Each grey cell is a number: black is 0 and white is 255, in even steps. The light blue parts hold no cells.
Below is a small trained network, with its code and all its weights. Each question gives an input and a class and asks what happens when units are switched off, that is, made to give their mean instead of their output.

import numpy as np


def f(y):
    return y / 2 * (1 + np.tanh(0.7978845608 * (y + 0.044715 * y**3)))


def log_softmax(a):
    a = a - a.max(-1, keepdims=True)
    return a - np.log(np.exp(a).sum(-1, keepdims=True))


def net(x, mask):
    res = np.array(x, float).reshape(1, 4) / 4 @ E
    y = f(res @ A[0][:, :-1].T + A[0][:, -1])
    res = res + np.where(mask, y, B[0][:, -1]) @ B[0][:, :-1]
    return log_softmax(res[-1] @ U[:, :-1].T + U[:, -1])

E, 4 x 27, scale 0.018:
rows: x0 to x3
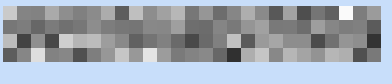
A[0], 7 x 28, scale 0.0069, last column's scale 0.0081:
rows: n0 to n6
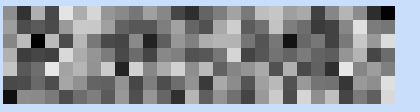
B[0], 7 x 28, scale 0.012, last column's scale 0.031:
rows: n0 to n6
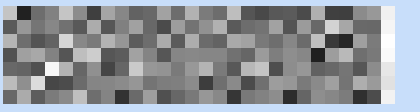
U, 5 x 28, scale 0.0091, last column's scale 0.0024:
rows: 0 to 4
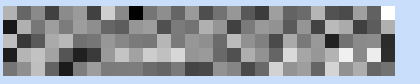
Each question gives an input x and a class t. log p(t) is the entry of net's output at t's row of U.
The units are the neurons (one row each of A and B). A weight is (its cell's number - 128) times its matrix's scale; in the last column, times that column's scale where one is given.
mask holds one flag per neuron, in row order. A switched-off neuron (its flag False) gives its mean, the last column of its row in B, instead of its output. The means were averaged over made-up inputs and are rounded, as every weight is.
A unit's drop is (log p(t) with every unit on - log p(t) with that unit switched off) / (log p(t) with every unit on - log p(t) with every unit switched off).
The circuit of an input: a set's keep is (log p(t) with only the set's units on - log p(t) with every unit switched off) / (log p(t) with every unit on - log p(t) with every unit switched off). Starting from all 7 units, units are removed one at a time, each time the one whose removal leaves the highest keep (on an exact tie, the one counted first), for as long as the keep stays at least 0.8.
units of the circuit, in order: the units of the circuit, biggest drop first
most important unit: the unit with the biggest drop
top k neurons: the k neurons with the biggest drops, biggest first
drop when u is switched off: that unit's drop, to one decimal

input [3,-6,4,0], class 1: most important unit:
n2
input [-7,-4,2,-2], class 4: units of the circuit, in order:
(n5 n0)
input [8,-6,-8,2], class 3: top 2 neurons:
(n0 n2)
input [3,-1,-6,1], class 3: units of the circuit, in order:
(n0 n6)
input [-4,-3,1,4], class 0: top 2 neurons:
(n3 n1)
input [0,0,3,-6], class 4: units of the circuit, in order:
(n6 n4 n1)
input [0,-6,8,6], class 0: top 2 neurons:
(n4 n0)
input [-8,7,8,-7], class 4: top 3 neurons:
(n3 n5 n1)
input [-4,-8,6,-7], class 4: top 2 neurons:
(n3 n1)
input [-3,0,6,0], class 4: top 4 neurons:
(n2 n3 n1 n4)
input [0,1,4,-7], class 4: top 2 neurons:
(n3 n1)
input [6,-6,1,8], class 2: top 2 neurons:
(n1 n3)
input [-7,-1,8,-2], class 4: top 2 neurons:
(n5 n3)
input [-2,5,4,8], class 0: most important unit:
n4
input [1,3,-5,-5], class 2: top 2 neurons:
(n6 n5)
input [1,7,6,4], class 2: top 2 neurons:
(n6 n5)
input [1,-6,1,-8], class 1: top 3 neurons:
(n3 n1 n0)
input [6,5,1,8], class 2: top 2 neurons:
(n1 n3)
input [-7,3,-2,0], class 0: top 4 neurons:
(n3 n1 n4 n5)
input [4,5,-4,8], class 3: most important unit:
n6
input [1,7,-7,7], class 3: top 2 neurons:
(n3 n1)
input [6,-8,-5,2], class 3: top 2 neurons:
(n2 n0)
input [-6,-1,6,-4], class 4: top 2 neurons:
(n5 n3)
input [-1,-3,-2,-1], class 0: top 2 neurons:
(n4 n3)
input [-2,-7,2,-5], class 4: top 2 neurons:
(n0 n4)
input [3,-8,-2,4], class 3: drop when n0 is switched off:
0.6
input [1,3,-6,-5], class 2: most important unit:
n6
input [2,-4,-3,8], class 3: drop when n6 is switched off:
0.2
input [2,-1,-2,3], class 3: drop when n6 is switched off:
0.6
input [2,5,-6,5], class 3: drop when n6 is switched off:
0.3
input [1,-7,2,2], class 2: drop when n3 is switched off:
0.1
